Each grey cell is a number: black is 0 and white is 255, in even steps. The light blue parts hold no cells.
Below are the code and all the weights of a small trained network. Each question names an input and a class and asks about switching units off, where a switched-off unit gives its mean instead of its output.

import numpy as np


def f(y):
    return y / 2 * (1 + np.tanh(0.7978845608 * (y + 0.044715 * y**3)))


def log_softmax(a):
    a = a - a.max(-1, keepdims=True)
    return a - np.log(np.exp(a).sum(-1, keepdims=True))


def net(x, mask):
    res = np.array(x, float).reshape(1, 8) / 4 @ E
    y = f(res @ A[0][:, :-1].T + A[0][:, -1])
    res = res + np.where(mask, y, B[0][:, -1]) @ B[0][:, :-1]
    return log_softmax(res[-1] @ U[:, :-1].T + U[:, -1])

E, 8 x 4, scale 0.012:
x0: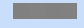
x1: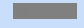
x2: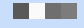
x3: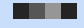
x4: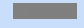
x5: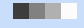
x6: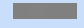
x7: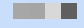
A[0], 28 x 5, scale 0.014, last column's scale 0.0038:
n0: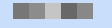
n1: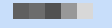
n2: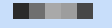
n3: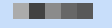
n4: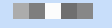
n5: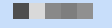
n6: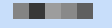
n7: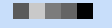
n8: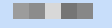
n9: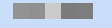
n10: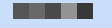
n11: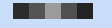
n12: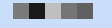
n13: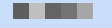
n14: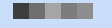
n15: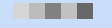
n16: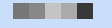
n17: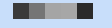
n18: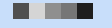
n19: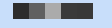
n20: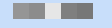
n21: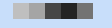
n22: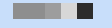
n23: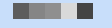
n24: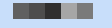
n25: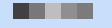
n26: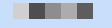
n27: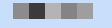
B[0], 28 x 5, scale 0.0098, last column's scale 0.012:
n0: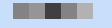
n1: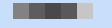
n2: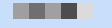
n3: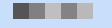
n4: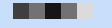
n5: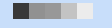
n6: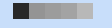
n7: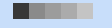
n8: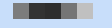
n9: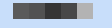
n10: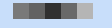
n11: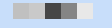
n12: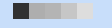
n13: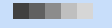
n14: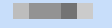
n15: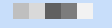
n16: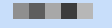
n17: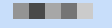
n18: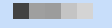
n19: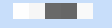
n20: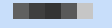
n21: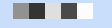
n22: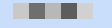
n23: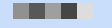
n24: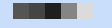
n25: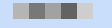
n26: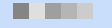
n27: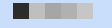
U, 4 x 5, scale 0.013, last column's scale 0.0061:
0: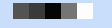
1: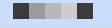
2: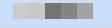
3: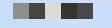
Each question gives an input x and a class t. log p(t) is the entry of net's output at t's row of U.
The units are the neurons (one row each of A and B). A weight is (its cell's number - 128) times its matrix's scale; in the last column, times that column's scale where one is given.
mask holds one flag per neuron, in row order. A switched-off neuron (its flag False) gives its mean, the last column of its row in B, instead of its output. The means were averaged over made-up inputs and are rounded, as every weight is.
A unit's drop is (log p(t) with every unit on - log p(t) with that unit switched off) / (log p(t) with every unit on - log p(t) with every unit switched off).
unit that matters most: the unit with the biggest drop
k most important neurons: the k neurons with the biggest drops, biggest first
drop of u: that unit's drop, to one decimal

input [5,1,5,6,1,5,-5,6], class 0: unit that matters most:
n20
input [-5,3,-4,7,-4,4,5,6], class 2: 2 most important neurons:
(n19; n11)
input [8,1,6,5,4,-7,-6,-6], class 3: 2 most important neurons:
(n21; n4)
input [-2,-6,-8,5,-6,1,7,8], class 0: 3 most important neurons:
(n4; n20; n8)
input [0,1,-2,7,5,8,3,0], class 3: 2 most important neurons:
(n17; n2)
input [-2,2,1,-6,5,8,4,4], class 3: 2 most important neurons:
(n23; n16)
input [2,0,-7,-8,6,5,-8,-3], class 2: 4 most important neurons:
(n15; n22; n5; n13)
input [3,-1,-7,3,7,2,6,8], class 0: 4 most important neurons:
(n4; n20; n8; n9)
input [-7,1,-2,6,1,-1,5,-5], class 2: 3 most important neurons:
(n19; n11; n4)
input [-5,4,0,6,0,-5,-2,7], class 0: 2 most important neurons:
(n4; n8)
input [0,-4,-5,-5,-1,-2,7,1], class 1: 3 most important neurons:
(n19; n11; n3)
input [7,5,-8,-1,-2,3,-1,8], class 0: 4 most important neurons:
(n4; n20; n8; n9)
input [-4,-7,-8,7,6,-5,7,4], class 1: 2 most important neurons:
(n12; n27)
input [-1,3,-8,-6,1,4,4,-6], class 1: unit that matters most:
n26
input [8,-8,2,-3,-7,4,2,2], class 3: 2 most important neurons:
(n19; n11)
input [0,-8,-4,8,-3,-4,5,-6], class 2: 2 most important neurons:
(n19; n11)
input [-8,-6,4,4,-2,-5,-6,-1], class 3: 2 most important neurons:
(n21; n15)
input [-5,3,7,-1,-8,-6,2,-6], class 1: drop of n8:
0.1
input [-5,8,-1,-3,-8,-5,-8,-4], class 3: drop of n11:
0.1
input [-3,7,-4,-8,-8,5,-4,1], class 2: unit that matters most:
n15
